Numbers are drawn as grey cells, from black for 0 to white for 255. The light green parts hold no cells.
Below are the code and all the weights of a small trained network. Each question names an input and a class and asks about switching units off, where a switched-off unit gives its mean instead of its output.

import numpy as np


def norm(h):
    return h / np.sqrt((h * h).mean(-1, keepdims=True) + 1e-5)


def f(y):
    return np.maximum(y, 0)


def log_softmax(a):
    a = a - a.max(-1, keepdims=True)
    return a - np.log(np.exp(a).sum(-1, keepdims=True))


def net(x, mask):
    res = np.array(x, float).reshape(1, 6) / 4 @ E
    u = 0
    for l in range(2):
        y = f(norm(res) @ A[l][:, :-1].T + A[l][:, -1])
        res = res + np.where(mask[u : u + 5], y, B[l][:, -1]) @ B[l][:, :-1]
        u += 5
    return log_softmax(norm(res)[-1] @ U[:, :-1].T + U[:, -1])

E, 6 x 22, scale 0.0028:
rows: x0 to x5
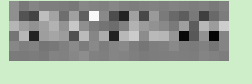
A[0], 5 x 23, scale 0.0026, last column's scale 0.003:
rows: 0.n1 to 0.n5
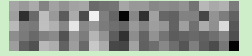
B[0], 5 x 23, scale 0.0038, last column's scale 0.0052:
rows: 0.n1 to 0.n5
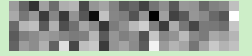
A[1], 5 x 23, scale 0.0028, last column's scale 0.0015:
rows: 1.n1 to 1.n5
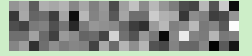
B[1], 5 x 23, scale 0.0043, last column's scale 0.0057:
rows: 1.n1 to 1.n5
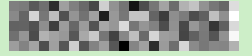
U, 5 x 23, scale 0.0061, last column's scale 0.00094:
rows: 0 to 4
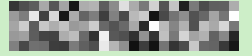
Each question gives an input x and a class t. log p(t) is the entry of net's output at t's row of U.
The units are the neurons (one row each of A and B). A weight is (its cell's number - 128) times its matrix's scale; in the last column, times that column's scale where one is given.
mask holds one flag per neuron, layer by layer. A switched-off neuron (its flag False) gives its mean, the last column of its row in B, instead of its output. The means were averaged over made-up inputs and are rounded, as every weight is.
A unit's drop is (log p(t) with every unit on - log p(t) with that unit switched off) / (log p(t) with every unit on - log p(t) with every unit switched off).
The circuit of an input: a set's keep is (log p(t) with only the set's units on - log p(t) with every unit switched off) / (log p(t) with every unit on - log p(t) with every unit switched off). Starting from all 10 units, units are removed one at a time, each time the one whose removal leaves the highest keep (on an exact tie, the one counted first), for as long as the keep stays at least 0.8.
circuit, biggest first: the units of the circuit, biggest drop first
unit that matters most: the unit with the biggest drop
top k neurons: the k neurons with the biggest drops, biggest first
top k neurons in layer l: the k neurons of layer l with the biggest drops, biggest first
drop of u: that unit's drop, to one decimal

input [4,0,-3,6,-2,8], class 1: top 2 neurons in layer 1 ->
[1.n2, 1.n5]
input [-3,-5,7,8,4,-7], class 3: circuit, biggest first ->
[1.n1]
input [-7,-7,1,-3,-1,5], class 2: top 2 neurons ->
[0.n2, 1.n4]
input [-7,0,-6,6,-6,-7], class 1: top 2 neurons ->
[1.n2, 1.n5]
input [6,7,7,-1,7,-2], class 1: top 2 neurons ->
[0.n2, 0.n3]
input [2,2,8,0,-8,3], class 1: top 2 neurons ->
[0.n3, 1.n4]
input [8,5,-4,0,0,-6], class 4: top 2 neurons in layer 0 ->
[0.n2, 0.n3]
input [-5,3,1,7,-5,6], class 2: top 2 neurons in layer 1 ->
[1.n3, 1.n1]
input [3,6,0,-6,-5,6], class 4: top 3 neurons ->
[0.n2, 1.n2, 1.n5]
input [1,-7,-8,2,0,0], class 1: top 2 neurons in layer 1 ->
[1.n2, 1.n5]
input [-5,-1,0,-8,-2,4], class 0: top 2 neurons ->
[1.n4, 1.n5]
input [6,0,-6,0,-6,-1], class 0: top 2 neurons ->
[0.n2, 1.n3]
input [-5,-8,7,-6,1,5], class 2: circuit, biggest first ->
[1.n4, 0.n2]
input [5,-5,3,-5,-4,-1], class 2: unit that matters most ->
1.n4
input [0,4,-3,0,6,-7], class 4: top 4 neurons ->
[0.n2, 1.n4, 1.n2, 0.n3]
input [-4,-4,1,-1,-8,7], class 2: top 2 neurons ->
[0.n2, 1.n3]
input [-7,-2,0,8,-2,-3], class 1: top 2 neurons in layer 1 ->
[1.n2, 1.n3]
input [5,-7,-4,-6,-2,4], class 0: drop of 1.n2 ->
0.0
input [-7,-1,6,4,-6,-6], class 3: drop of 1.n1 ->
0.2
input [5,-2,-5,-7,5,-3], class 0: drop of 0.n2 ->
0.1
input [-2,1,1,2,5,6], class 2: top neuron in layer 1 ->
[1.n3]
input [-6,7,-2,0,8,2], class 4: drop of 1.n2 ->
0.2
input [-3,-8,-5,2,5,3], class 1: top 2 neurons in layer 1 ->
[1.n2, 1.n5]
